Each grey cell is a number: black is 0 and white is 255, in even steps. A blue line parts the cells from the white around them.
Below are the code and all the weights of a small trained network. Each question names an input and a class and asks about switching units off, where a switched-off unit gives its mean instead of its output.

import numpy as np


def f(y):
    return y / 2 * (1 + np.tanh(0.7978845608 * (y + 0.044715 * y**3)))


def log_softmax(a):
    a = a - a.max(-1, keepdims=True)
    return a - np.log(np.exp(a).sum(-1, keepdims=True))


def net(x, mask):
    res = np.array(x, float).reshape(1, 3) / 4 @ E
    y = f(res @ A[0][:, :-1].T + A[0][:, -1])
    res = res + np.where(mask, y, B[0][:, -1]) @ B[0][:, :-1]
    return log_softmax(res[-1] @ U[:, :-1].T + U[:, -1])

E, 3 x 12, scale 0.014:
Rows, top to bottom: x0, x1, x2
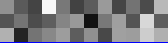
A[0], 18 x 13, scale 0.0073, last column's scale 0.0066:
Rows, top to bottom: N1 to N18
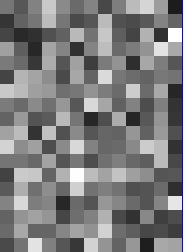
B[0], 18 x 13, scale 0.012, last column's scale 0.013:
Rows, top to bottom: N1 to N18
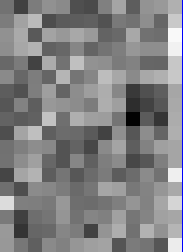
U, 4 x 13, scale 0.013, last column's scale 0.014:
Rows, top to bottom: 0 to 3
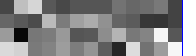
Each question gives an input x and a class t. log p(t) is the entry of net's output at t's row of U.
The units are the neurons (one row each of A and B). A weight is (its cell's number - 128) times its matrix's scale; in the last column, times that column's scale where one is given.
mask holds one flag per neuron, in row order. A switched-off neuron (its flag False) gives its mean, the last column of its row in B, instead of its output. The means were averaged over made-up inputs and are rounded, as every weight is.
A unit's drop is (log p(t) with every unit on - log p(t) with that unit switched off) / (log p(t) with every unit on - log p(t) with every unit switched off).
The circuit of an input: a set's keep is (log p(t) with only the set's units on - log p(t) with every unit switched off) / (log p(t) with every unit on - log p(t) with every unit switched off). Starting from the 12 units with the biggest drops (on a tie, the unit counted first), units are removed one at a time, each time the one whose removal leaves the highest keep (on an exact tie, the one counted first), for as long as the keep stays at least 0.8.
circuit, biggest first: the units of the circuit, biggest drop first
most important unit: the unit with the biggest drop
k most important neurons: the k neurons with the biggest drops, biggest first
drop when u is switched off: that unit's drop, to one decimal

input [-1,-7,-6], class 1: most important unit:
N18
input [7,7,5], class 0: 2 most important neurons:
N4; N2
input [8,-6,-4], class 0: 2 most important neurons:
N2; N10
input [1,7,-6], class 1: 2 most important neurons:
N9; N3
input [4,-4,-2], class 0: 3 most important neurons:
N3; N10; N2
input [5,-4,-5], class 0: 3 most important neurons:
N2; N10; N1
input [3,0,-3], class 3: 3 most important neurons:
N13; N15; N1
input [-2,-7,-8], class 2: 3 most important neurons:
N17; N6; N15
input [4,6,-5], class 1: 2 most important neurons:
N9; N5
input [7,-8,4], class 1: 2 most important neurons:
N18; N7
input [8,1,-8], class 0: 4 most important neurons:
N2; N10; N12; N4
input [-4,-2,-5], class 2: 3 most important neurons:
N17; N6; N2
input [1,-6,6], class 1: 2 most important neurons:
N18; N7
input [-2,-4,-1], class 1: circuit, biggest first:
N4
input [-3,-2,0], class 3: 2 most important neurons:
N10; N2
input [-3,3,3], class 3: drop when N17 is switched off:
0.1
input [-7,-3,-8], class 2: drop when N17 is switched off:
0.5
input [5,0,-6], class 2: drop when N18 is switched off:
0.0
